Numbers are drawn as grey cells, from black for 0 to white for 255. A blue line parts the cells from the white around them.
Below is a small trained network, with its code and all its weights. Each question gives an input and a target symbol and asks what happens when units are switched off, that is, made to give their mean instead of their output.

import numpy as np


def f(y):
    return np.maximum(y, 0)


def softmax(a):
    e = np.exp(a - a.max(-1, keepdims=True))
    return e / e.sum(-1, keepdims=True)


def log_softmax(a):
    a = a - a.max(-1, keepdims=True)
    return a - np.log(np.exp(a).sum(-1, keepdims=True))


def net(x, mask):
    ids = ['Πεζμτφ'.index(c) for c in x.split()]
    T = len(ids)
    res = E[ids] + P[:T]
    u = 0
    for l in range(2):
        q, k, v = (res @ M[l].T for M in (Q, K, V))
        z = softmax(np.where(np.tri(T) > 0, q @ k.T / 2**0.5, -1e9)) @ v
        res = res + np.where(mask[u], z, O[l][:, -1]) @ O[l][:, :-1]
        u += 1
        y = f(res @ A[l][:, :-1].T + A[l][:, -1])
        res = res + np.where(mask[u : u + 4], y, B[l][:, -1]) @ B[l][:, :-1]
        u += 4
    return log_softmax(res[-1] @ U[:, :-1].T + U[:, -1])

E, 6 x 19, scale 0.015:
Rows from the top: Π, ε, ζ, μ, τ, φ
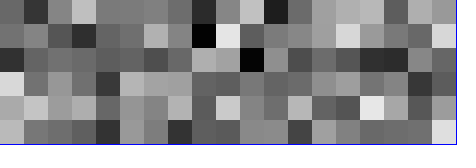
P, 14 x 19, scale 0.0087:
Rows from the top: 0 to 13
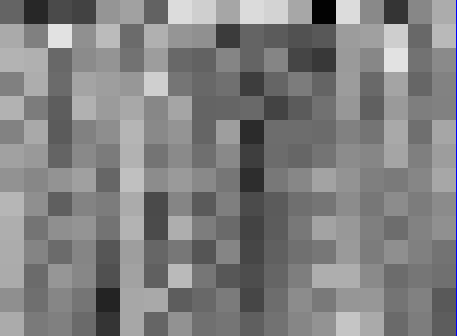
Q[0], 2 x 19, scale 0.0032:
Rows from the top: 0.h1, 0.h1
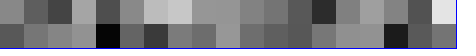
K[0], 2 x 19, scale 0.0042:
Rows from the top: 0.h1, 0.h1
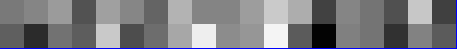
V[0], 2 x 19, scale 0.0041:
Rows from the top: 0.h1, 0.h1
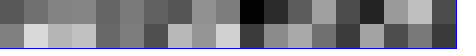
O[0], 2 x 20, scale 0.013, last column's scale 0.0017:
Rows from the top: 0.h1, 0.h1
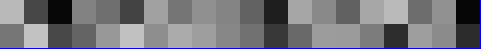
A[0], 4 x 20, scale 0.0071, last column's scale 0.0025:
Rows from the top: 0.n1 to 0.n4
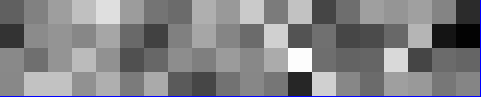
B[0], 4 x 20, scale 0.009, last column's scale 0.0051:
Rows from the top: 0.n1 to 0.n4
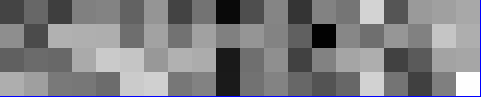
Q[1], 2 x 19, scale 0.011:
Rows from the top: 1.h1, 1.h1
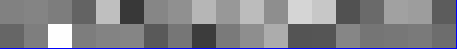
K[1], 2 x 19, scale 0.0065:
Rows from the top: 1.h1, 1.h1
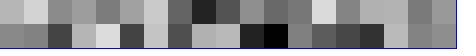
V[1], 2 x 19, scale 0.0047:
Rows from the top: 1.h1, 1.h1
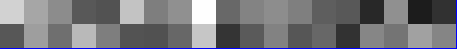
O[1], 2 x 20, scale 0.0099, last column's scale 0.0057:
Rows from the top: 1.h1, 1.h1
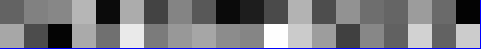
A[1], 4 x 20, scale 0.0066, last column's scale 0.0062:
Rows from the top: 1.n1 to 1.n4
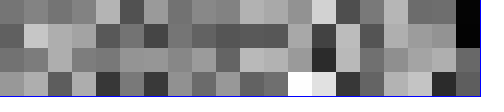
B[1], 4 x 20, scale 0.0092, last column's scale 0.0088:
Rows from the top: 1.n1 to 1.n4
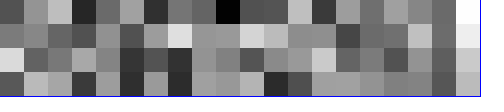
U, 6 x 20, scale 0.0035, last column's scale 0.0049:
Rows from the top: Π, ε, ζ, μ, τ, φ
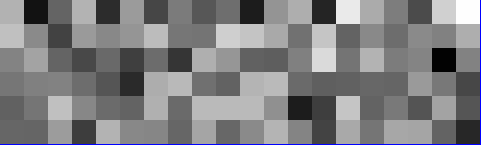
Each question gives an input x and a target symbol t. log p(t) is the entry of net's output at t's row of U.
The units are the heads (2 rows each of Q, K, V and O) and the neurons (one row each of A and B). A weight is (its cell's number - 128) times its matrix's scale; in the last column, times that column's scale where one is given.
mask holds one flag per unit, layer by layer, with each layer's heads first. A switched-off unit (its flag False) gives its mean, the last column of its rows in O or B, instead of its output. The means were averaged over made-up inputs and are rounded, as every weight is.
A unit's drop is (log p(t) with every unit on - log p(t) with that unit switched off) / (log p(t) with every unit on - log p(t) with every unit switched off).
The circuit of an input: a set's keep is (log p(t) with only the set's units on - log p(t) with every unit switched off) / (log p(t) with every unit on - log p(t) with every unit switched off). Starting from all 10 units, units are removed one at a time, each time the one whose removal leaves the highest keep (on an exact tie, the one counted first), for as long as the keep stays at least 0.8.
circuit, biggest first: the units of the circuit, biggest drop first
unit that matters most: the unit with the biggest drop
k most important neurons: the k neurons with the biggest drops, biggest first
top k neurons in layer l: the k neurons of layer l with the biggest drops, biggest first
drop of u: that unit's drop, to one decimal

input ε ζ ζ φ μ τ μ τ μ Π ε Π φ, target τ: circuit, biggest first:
[0.h1, 1.h1]
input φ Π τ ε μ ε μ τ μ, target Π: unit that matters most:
1.h1
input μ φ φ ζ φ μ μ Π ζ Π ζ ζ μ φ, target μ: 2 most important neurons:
[1.n2, 0.n1]
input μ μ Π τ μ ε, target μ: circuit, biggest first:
[1.n2, 1.h1]
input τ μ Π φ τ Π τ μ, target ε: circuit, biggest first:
[0.n1, 1.h1, 1.n1]
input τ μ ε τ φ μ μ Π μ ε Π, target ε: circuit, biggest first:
[0.n1, 1.h1, 1.n1]
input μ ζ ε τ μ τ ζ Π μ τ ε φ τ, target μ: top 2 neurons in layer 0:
[0.n1, 0.n3]
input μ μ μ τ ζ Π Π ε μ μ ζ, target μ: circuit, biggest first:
[0.h1, 1.n2, 1.h1, 0.n1]
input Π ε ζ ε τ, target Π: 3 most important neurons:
[0.n3, 0.n1, 1.n2]
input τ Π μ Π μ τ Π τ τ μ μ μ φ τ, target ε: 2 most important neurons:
[0.n1, 0.n2]
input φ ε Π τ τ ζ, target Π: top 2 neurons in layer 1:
[1.n2, 1.n4]
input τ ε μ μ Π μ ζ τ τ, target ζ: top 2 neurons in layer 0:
[0.n2, 0.n3]
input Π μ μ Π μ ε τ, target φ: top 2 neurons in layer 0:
[0.n1, 0.n4]
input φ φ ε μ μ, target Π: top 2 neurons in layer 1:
[1.n2, 1.n4]
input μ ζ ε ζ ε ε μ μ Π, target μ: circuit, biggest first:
[1.n2, 1.h1, 0.h1]
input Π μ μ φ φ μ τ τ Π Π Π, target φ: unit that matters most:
1.n1
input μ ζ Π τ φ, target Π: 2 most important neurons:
[1.n2, 0.n4]
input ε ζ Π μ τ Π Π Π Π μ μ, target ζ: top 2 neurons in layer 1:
[1.n4, 1.n2]
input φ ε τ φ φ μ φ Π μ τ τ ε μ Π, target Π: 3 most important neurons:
[1.n2, 1.n4, 0.n4]
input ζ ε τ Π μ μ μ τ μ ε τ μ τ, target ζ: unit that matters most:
1.n4
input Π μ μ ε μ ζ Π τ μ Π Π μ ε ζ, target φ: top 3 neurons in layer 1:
[1.n1, 1.n3, 1.n4]
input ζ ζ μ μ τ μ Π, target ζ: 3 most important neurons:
[1.n4, 0.n2, 0.n3]
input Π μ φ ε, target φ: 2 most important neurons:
[1.n1, 0.n1]
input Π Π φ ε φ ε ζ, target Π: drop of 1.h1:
0.3
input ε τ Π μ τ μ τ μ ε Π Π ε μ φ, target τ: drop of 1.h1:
1.0
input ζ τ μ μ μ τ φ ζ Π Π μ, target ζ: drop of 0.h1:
0.3
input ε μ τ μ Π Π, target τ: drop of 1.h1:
1.0
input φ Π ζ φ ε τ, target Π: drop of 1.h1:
0.4
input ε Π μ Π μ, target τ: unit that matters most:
1.h1
